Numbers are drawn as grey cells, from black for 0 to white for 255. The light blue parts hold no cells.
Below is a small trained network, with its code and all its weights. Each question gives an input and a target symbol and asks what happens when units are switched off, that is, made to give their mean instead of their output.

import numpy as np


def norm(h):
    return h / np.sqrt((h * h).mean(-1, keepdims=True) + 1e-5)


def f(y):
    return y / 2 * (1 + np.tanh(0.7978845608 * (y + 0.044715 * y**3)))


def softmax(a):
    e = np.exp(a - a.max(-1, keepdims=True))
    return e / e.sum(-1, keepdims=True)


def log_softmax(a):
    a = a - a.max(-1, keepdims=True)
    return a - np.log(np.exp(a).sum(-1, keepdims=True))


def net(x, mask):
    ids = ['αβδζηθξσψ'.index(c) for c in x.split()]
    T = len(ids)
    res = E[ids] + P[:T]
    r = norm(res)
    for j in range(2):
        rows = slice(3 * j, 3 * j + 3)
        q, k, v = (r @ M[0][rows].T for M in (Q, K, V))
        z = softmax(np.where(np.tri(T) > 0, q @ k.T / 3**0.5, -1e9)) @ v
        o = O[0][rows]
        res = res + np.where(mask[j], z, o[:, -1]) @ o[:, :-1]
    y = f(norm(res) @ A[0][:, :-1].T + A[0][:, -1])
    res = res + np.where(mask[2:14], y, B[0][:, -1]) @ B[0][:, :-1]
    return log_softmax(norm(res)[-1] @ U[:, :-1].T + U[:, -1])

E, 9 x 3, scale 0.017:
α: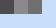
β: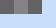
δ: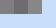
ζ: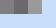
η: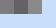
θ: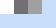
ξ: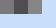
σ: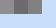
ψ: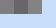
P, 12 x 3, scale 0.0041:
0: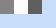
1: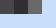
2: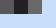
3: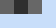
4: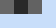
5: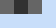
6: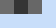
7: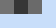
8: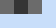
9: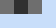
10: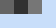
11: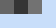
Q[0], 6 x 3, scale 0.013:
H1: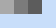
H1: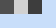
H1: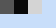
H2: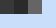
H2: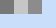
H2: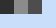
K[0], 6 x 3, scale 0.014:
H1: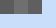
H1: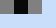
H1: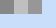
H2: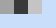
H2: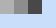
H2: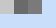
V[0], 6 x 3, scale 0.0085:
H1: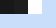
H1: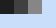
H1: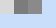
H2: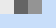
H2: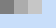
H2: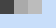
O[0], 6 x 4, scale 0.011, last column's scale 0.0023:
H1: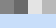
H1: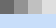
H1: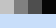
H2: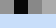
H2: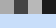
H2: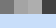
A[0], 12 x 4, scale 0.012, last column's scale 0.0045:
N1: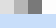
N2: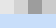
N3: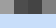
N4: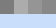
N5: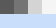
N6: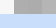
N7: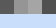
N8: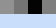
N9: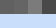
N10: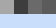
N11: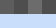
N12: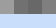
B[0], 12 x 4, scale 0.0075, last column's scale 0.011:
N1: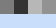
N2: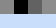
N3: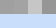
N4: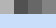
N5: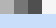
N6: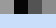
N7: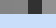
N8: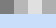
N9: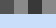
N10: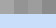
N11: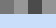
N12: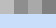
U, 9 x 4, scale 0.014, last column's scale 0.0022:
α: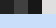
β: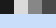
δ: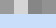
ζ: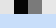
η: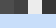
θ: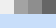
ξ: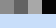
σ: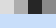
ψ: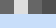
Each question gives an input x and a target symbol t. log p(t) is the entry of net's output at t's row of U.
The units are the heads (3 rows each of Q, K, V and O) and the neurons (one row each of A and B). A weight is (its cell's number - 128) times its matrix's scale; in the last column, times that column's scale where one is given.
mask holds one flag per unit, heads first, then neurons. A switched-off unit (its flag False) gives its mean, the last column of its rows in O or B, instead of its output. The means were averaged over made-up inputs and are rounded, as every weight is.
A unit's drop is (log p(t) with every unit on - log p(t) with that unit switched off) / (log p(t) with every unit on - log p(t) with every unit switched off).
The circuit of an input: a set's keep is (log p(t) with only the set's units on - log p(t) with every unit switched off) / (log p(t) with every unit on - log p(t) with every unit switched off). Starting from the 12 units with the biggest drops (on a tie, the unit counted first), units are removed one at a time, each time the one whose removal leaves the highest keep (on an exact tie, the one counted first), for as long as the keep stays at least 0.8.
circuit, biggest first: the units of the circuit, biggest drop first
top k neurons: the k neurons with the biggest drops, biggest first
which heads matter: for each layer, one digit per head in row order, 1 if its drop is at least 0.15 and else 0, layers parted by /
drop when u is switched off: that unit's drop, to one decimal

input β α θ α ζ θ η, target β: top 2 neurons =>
N8, N5
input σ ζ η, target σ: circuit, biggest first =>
H1
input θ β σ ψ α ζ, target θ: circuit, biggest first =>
H1, N8, N3, N5
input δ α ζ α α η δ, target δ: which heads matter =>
10
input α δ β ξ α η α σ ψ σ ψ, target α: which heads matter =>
00
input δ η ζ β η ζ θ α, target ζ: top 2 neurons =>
N5, N8
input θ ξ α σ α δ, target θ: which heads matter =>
10
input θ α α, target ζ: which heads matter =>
01
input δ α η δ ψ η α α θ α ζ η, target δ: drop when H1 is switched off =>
0.9
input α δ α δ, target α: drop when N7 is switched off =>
0.0
